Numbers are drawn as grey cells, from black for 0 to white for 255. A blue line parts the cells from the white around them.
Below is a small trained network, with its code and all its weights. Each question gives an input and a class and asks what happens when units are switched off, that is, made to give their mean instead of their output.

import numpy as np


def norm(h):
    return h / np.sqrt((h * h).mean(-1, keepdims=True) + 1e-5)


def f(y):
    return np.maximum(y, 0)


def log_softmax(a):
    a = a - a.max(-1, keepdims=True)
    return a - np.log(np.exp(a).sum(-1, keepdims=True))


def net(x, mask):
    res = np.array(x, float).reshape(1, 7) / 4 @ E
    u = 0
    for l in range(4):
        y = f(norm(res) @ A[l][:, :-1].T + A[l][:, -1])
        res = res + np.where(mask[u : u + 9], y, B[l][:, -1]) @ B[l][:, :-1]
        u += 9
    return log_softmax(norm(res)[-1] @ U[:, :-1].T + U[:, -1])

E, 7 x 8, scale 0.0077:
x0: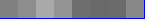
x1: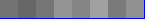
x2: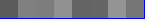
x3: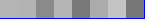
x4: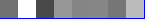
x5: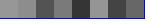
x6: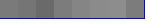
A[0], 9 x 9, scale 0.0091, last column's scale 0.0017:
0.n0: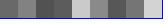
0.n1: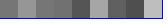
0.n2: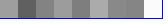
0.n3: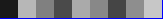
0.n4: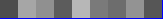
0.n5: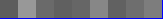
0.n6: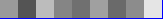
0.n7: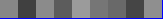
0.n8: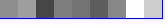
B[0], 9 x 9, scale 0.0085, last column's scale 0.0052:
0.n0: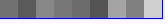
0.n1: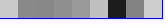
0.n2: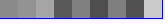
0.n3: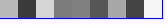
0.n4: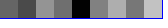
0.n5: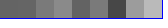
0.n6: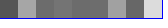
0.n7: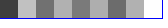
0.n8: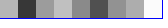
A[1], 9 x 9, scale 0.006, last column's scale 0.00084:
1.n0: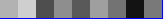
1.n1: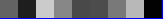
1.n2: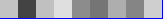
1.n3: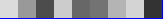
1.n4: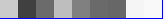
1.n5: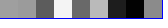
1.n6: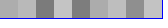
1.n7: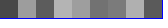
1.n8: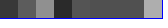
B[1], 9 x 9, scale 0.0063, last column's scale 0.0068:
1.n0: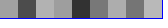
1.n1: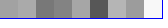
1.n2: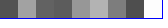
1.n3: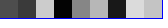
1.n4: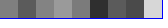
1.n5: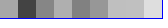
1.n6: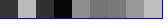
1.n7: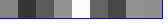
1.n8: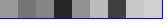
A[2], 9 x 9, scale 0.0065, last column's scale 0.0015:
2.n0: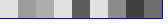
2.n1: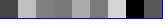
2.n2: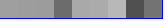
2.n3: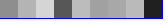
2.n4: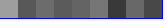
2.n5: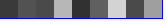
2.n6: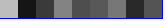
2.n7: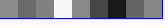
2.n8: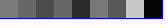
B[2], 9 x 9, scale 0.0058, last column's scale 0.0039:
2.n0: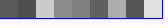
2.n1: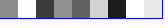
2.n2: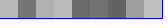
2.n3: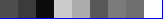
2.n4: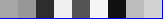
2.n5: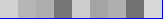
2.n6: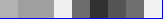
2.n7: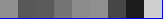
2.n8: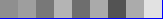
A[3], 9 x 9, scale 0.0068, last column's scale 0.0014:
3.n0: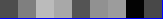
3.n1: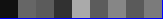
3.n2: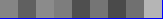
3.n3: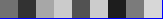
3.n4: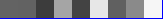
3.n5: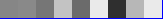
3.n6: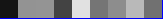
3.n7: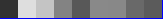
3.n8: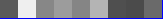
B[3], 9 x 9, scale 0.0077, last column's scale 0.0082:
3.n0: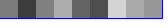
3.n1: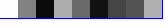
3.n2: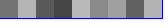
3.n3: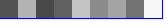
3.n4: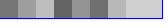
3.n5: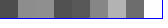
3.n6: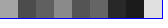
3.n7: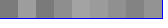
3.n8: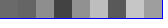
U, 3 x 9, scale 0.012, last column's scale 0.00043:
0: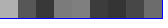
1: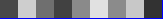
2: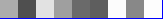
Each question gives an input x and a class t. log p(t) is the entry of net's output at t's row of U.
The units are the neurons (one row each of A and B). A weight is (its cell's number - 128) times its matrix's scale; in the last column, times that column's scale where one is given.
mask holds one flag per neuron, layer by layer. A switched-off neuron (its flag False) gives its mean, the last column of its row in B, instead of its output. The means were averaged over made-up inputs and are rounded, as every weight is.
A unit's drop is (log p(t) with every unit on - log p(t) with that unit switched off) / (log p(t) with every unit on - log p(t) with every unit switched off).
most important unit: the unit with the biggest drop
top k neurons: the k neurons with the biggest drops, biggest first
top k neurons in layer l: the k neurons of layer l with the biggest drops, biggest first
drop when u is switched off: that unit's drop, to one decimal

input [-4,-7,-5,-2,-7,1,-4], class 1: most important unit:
0.n8
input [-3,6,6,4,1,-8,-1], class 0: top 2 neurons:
[0.n3; 3.n6]
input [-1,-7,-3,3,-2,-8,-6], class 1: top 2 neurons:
[2.n1; 0.n8]
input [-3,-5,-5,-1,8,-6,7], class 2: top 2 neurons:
[0.n3; 0.n4]
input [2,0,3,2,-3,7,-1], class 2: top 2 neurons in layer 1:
[1.n5; 1.n0]
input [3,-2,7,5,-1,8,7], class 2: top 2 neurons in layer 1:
[1.n0; 1.n5]
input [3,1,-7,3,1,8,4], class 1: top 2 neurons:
[0.n3; 3.n3]
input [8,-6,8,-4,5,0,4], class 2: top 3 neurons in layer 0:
[0.n3; 0.n4; 0.n1]
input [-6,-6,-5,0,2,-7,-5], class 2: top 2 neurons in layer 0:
[0.n4; 0.n7]
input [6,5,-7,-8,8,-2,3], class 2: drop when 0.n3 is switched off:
0.2
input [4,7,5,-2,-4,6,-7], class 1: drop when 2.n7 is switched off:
0.0
